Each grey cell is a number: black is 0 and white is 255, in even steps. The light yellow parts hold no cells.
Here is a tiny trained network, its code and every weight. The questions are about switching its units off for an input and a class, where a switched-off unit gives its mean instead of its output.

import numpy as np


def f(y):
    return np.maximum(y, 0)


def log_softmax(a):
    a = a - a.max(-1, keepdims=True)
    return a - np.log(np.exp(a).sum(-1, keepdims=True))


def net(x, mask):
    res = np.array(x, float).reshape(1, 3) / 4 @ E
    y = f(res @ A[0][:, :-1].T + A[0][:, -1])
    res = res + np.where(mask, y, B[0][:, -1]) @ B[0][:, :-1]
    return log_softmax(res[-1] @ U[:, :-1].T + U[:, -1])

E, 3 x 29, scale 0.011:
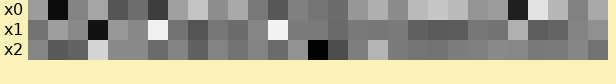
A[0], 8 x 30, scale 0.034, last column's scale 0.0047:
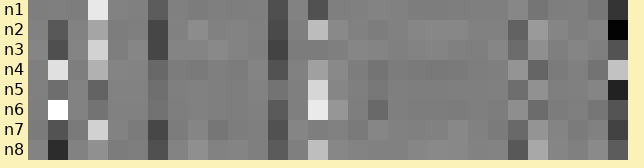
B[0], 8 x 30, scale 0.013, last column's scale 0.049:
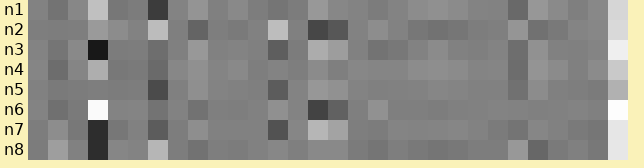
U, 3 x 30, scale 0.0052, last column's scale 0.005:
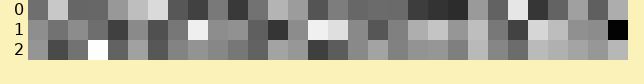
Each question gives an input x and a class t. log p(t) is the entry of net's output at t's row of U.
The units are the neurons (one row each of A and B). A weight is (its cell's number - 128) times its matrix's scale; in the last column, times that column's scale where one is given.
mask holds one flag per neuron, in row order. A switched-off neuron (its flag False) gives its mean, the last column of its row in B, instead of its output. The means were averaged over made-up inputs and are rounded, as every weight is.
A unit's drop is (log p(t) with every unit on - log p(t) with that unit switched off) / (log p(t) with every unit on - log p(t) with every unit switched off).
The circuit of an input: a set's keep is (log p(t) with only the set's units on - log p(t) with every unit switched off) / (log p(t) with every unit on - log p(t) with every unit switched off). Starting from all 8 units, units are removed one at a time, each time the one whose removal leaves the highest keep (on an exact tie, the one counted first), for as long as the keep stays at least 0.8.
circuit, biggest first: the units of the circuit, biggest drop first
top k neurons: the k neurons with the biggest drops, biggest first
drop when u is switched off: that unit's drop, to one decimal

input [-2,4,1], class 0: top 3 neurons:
n1, n6, n4
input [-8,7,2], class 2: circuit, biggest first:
n8
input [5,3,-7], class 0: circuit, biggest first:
n3, n1
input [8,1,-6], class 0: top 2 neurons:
n2, n8
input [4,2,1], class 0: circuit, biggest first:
n1, n4
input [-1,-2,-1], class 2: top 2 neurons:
n3, n7
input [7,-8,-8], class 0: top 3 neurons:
n2, n8, n4
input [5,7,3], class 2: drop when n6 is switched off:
-0.1
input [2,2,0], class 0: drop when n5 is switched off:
0.2
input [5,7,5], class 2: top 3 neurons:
n8, n3, n7
